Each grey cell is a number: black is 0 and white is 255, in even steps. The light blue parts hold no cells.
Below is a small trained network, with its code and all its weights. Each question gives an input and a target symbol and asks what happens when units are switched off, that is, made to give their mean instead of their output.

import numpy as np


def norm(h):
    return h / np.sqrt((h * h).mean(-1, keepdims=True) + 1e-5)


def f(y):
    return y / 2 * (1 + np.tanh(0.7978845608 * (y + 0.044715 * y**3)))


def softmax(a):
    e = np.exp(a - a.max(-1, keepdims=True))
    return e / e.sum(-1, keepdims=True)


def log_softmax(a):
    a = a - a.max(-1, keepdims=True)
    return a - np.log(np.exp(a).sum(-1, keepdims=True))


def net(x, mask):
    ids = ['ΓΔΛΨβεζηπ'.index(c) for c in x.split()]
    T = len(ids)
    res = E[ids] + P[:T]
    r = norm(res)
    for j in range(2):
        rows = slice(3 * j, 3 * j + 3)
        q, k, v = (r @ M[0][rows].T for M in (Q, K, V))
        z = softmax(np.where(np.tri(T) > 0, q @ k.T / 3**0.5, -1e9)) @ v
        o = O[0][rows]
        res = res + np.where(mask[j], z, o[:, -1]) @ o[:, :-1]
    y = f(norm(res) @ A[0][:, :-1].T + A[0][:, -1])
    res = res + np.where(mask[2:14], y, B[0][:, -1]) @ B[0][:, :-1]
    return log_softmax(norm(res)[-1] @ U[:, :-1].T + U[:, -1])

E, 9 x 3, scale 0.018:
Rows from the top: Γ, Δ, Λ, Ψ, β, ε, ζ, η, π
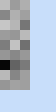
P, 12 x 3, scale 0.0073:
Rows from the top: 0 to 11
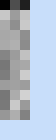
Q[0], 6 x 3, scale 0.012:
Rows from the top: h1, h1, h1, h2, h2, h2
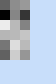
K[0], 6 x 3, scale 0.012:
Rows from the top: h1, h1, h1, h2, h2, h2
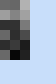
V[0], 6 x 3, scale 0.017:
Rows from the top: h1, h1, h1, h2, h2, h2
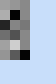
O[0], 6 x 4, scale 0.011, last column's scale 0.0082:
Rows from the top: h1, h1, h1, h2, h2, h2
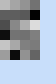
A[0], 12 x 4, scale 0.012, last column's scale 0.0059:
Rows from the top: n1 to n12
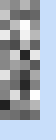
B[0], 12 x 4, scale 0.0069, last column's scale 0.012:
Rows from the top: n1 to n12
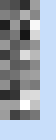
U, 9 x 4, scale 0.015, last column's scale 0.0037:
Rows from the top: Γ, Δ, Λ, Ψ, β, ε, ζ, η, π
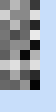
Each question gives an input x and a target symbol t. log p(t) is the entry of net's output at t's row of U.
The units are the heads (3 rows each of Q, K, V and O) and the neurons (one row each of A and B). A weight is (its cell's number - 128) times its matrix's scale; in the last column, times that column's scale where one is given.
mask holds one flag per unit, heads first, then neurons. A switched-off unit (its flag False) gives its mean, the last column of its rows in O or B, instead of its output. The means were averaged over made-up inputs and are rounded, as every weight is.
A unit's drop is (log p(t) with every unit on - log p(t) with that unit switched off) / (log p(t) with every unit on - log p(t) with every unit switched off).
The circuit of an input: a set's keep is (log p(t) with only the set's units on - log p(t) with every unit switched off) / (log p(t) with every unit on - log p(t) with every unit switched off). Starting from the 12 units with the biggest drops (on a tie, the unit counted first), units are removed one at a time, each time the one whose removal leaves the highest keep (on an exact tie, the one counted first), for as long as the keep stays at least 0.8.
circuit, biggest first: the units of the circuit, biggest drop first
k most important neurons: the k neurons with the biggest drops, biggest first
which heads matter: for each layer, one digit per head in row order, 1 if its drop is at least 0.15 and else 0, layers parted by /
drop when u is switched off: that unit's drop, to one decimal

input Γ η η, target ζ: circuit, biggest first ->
(h2)
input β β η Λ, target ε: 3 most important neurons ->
(n4, n11, n1)
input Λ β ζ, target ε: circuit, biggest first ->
(n4, n11, h2, h1)
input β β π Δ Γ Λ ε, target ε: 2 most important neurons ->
(n4, n10)
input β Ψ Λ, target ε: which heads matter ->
01
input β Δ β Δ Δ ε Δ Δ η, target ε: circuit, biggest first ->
(n4, n11)
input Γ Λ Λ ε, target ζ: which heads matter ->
11
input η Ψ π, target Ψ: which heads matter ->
00
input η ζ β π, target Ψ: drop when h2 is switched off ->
0.8
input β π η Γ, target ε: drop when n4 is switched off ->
1.5
